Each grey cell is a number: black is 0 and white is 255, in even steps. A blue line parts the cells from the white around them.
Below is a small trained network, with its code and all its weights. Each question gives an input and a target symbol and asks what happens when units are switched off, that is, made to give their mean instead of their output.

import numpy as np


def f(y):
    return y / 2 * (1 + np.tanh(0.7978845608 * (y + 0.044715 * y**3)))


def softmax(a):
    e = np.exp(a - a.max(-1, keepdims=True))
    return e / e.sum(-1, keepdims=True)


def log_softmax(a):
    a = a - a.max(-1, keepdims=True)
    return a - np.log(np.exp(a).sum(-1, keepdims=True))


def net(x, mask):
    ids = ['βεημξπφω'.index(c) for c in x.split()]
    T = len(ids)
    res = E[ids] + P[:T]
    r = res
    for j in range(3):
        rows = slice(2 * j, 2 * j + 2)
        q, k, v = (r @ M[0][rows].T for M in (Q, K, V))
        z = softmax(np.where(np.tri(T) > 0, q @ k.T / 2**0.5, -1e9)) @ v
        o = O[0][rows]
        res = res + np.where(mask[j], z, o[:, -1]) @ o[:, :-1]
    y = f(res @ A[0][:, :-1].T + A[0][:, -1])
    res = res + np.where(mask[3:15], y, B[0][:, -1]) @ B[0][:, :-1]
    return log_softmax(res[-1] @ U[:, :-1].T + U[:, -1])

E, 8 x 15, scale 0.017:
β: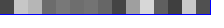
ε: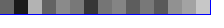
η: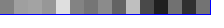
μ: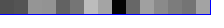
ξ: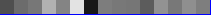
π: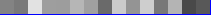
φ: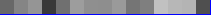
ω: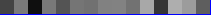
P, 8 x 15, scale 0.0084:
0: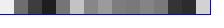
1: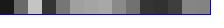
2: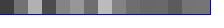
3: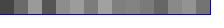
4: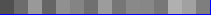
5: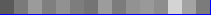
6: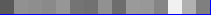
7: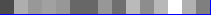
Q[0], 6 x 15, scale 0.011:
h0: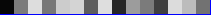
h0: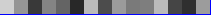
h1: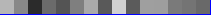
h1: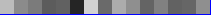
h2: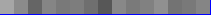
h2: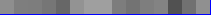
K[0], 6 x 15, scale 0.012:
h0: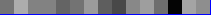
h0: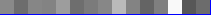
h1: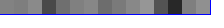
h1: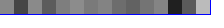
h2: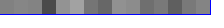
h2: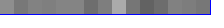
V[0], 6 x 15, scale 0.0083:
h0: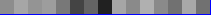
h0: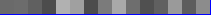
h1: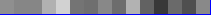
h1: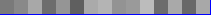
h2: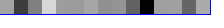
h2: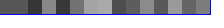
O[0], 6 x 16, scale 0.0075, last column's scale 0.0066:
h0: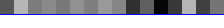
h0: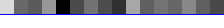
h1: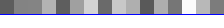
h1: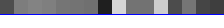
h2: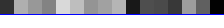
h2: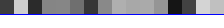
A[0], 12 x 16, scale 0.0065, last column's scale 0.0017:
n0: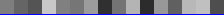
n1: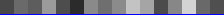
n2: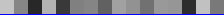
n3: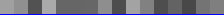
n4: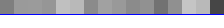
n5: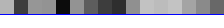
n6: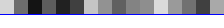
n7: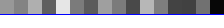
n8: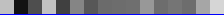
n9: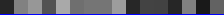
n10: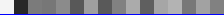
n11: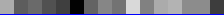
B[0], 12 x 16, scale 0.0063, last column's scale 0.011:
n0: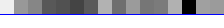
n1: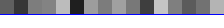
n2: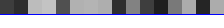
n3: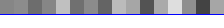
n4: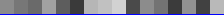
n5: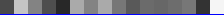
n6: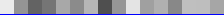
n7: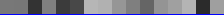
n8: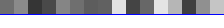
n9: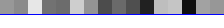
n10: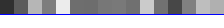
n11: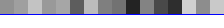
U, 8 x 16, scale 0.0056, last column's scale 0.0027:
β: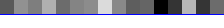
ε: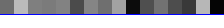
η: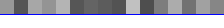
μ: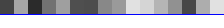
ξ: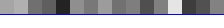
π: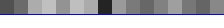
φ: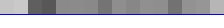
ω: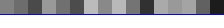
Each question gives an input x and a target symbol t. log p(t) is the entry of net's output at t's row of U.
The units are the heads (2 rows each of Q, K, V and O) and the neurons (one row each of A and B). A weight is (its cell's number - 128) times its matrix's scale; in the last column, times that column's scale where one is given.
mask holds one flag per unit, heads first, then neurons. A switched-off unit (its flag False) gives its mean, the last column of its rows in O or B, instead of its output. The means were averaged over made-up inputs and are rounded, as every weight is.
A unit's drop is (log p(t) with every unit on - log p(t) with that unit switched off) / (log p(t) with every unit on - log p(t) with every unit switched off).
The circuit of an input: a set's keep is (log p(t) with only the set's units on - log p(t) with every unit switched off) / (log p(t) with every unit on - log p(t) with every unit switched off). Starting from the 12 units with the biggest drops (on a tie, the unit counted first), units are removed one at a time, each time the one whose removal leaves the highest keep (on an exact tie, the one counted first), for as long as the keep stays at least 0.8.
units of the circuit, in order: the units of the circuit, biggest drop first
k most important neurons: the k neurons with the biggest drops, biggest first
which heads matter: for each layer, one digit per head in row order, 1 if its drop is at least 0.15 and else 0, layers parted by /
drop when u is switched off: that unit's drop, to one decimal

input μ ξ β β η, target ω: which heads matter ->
110
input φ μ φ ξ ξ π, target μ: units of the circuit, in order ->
[h0]
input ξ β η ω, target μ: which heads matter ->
101
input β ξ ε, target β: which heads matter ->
110
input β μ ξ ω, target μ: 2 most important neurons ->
[n11 n5]
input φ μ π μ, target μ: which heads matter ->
101
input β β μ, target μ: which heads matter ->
001
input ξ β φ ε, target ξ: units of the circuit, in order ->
[h1 h0 n7 n9]
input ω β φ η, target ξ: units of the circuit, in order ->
[h1 n7 n9]
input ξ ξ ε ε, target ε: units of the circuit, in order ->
[h0 n8 n11]
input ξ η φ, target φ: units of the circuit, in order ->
[h0 n6 n11]
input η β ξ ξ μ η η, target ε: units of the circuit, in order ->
[h0 h2 n9]
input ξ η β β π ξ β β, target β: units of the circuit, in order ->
[n11 h2]
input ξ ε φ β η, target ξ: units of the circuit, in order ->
[h0 h1 n7 n9]
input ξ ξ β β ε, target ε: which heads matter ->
001
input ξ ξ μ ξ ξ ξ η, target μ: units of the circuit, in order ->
[h2 h0]
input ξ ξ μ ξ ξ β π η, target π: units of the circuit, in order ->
[h1 h0 n9]
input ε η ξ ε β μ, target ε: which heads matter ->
111
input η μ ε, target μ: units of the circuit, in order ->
[h0 h2]
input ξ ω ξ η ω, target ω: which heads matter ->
100
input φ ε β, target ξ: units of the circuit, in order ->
[h1 n9 n7]
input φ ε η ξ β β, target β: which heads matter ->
101
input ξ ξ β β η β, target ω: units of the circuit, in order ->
[n1 h1]
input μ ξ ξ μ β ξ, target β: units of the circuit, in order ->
[h0]
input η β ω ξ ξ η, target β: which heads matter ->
110
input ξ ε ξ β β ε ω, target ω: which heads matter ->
001
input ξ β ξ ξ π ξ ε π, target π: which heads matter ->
011
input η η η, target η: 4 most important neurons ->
[n0 n10 n5 n8]
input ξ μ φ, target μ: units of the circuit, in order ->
[h0 h2]
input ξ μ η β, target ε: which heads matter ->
101
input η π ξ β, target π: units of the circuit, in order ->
[h0 h1 n9]
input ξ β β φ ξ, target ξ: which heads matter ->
010
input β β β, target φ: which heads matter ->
001
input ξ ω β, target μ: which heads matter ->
101
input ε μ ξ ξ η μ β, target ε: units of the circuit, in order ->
[h0 n9 h2]
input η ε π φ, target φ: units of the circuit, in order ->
[n6 h0 n11]
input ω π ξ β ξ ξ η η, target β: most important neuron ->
[n4]
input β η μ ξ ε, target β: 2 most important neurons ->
[n4 n8]
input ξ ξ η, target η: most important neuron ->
[n5]
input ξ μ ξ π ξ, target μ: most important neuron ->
[n11]
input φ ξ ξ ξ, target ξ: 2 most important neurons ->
[n5 n8]
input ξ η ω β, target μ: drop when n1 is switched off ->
0.1
